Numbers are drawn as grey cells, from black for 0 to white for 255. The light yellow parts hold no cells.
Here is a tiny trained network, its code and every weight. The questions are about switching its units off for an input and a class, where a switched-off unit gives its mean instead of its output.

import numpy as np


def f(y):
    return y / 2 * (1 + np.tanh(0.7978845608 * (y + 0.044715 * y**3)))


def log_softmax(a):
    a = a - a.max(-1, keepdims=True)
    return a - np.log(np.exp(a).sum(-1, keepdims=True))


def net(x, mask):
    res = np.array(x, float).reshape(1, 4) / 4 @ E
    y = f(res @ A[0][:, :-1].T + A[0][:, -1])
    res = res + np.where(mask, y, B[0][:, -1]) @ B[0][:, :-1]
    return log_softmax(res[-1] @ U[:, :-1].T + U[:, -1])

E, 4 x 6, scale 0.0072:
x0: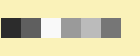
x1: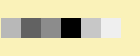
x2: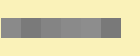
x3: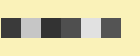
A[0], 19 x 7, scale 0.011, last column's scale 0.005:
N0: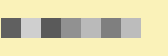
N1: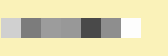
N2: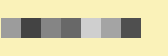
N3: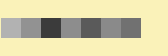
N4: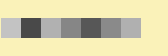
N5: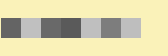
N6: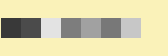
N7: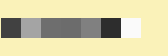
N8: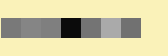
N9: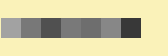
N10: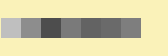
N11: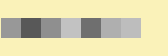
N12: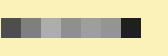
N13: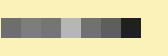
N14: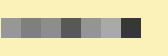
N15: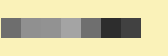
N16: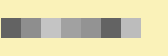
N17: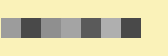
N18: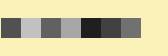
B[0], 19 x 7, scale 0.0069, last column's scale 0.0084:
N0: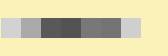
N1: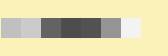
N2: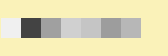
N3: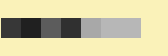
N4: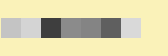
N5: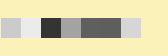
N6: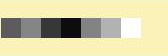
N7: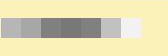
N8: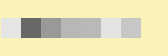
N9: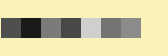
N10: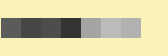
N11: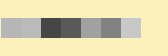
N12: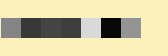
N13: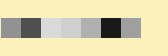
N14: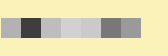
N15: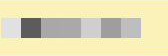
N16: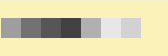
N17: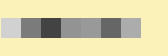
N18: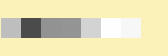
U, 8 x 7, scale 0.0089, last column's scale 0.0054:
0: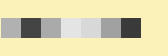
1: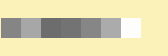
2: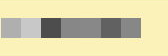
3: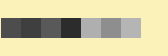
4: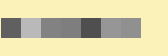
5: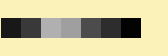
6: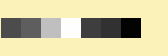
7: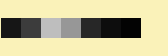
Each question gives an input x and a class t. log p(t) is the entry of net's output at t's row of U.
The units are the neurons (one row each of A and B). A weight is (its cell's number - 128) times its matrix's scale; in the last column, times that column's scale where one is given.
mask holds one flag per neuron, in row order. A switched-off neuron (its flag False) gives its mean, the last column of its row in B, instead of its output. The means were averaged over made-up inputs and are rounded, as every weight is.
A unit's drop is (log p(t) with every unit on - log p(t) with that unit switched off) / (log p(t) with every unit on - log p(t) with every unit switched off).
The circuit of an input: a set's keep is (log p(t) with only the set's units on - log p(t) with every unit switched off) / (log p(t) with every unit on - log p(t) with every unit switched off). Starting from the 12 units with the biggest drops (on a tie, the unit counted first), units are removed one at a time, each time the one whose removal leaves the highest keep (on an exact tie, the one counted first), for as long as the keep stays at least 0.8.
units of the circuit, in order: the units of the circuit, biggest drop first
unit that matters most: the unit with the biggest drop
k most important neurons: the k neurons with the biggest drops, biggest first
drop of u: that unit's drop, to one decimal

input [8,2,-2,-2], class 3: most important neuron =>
N6
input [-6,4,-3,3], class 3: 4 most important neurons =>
N3; N10; N9; N4
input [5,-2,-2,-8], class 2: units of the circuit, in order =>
N4; N11
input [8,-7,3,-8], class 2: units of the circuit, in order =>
N4; N11
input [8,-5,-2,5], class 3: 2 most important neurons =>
N6; N12
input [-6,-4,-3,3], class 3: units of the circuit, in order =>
N3; N10
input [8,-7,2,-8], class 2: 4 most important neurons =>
N6; N4; N11; N1
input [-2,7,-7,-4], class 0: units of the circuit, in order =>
N8; N14
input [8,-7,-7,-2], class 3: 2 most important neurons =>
N6; N16
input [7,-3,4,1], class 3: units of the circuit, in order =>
N6; N12
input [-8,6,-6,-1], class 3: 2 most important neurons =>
N3; N10
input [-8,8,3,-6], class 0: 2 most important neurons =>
N8; N14
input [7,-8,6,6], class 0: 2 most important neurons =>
N15; N18
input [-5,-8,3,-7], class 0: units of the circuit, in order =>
N18
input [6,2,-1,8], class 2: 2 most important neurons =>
N5; N0
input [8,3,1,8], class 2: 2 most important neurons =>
N5; N0
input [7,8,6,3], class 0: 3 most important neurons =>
N2; N8; N14
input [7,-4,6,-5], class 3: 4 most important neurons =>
N6; N5; N16; N12
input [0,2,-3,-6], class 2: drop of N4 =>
0.2
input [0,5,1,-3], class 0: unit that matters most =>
N2
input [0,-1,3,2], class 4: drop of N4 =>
0.1
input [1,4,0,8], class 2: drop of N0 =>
0.1
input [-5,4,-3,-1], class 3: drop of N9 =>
0.3
